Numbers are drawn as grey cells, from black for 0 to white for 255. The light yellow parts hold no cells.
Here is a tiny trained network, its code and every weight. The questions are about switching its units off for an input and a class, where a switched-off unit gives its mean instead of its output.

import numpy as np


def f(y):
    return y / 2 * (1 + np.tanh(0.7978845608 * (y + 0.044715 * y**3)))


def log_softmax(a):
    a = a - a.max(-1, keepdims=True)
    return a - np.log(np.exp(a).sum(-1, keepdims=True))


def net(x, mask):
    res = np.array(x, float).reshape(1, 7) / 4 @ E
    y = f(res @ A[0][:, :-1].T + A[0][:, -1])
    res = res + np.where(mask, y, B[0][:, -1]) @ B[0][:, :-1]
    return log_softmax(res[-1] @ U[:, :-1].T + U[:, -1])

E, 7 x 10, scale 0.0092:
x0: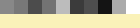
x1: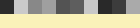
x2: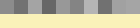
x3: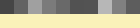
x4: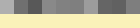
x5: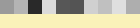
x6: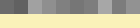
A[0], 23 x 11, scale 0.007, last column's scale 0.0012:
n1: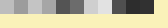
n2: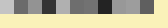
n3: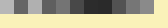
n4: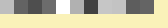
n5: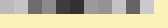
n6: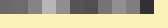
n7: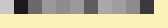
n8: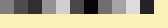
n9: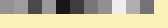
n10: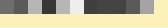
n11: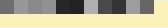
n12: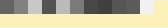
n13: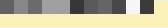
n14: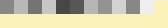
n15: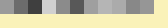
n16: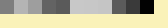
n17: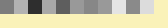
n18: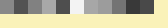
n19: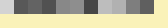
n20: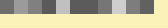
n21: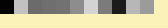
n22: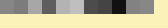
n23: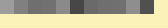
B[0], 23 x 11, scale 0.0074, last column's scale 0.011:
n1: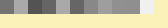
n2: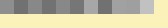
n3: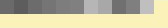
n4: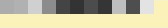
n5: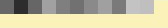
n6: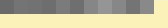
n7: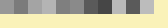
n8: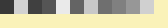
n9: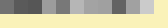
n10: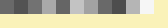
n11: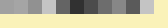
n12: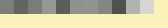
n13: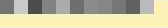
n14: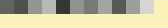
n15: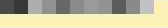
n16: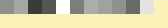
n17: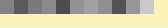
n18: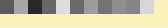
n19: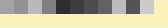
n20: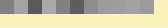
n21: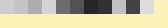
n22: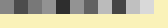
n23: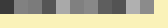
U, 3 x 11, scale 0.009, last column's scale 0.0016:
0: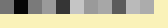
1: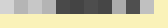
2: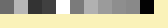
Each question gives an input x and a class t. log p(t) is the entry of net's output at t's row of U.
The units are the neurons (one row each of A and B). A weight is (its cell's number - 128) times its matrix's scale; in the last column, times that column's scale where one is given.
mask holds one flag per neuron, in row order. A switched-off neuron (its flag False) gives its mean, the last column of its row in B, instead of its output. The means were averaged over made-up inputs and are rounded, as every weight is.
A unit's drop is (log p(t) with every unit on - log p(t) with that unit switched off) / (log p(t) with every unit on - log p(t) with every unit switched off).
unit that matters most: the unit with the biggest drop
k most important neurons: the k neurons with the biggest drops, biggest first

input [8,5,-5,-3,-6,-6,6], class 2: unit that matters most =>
n8
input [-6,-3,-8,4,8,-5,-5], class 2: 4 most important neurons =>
n18, n16, n1, n14
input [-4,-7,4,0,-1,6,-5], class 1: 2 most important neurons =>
n4, n19
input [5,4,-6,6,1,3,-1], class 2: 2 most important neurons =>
n8, n4
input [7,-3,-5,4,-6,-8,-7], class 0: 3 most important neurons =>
n22, n10, n12
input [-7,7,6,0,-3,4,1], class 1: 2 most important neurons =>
n21, n11
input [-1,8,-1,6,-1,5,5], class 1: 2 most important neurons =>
n21, n11
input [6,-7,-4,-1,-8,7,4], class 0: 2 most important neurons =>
n9, n15
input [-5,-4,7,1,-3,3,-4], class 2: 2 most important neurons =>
n21, n16
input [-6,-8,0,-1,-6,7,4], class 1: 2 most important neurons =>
n4, n19
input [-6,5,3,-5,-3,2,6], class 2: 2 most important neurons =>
n16, n4
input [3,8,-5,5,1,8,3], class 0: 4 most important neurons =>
n9, n14, n5, n4
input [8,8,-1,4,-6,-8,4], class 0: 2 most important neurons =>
n22, n12
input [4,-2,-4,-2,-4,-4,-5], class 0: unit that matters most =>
n16
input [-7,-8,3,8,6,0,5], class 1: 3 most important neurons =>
n4, n19, n7
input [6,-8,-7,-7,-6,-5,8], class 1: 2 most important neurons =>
n4, n19
